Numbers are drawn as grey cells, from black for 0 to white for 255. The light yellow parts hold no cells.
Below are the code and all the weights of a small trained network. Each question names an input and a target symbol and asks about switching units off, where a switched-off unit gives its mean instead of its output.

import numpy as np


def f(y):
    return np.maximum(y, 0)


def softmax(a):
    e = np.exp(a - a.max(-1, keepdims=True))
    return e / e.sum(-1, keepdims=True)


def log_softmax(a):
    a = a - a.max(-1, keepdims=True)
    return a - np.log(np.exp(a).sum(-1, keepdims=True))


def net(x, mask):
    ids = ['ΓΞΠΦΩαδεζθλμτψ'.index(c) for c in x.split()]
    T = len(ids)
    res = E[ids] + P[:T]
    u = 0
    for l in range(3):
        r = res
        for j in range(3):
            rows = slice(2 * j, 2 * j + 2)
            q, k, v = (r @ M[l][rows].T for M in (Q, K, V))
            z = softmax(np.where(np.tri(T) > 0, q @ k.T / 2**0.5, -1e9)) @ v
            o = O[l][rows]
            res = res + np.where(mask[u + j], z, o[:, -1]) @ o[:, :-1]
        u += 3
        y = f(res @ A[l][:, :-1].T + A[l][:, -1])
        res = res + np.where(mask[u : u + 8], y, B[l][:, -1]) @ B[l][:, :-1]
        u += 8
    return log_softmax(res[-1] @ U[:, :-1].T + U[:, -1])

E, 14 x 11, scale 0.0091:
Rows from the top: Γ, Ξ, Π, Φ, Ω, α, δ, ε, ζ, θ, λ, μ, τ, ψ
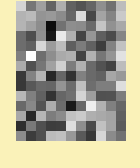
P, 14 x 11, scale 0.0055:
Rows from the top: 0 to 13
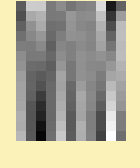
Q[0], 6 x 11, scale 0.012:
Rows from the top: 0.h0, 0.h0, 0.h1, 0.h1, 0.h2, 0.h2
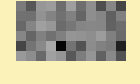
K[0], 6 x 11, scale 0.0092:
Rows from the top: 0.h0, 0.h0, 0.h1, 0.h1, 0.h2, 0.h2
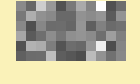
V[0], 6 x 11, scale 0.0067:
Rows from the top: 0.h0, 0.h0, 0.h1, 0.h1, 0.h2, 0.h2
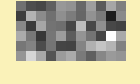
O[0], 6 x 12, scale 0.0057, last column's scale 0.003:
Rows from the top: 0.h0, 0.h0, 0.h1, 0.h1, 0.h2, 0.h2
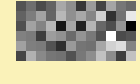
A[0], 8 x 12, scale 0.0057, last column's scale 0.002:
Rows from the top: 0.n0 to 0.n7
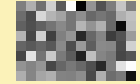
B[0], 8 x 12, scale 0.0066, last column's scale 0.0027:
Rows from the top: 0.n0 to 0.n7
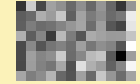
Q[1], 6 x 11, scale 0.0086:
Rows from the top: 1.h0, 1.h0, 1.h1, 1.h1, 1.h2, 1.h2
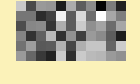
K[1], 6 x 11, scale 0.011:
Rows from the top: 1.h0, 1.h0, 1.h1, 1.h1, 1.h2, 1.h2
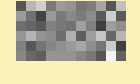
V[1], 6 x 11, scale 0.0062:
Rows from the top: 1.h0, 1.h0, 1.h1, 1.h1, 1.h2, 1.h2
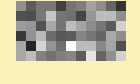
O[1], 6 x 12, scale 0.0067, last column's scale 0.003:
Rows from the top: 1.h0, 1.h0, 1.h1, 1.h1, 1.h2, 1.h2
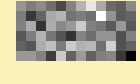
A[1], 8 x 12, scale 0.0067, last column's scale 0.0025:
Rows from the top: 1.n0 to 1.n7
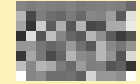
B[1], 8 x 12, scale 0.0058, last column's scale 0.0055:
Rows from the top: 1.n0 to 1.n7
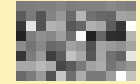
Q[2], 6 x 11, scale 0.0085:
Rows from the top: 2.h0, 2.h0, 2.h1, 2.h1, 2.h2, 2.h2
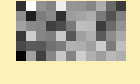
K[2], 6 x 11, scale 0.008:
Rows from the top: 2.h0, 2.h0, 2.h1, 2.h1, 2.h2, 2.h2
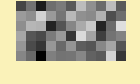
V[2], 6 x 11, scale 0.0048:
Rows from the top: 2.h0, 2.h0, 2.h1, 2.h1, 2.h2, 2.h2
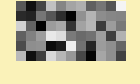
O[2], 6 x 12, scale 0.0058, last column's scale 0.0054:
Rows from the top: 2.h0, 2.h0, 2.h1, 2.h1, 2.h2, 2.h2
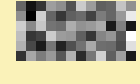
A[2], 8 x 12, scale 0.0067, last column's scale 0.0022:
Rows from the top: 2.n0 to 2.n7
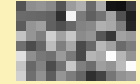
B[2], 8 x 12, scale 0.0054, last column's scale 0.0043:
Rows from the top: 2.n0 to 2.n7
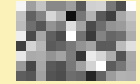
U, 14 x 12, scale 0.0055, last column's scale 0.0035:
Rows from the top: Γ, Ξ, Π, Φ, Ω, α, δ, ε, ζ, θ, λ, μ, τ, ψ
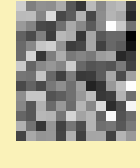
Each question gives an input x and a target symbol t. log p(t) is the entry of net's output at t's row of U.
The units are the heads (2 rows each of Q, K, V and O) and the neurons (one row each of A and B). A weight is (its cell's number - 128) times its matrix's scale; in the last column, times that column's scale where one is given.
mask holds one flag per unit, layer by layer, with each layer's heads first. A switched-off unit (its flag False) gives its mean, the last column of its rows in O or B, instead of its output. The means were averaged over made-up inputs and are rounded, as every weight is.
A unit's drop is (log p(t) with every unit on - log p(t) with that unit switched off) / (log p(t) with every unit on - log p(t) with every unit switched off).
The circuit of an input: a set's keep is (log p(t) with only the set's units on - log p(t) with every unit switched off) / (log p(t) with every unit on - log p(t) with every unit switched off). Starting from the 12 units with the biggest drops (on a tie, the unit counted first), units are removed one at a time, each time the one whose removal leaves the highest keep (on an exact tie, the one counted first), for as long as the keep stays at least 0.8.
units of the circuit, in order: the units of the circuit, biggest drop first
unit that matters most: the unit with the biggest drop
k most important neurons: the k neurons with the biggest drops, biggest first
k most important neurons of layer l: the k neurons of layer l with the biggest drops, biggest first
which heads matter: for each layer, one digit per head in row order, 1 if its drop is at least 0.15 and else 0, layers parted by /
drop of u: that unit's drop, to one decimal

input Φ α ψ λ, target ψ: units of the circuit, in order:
[2.h2 1.h2 2.n4 1.h0]
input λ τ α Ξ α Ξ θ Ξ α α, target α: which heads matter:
110 / 101 / 100
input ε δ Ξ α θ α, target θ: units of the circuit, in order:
[1.h0 2.h1]
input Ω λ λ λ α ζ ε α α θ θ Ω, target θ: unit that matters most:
2.h1
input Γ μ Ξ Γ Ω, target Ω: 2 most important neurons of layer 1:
[1.n2 1.n5]
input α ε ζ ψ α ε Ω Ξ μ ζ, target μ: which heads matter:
000 / 001 / 000
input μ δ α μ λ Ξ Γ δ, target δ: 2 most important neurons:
[2.n3 1.n5]
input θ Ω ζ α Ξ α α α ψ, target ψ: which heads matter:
000 / 001 / 001
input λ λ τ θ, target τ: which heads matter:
000 / 000 / 001
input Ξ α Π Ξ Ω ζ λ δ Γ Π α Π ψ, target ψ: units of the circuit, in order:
[2.h2 2.n4 1.h0 1.h2]
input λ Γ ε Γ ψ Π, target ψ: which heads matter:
000 / 100 / 001
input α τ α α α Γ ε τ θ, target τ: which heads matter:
000 / 001 / 001
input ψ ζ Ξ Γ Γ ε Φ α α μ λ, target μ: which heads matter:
001 / 001 / 000
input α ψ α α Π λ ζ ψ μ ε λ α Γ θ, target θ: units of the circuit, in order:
[2.h1 1.h0 0.h1]
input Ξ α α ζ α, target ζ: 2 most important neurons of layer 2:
[2.n0 2.n7]
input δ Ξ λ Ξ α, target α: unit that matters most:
0.h1
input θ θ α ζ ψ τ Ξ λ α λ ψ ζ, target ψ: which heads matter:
000 / 100 / 011
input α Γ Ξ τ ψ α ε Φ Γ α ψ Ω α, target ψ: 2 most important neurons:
[0.n6 2.n4]
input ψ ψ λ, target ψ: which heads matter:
001 / 100 / 001
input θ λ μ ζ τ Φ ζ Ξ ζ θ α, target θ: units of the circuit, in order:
[2.h1 1.h0]
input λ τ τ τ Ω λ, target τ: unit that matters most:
2.h2
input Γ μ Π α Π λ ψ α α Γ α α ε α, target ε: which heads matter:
000 / 010 / 100
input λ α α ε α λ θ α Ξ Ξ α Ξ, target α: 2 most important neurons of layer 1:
[1.n2 1.n7]
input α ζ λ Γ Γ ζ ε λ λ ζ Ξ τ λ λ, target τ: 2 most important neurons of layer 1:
[1.n7 1.n5]
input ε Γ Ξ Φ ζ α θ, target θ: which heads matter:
000 / 100 / 010
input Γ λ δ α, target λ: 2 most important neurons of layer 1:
[1.n3 1.n5]
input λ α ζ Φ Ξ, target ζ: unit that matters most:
0.h1
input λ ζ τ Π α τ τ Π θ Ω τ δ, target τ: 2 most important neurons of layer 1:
[1.n5 1.n2]
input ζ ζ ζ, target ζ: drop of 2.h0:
0.2
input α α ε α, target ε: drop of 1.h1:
0.5
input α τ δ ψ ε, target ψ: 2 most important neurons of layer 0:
[0.n6 0.n7]
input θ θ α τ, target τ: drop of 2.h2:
0.9
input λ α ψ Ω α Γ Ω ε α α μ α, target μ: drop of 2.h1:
0.0
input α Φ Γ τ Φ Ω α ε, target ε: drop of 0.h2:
0.1
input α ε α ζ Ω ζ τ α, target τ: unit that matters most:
2.h2
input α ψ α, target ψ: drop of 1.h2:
0.3
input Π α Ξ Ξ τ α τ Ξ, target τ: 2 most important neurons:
[1.n5 0.n2]
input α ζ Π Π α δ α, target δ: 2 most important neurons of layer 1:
[1.n5 1.n2]
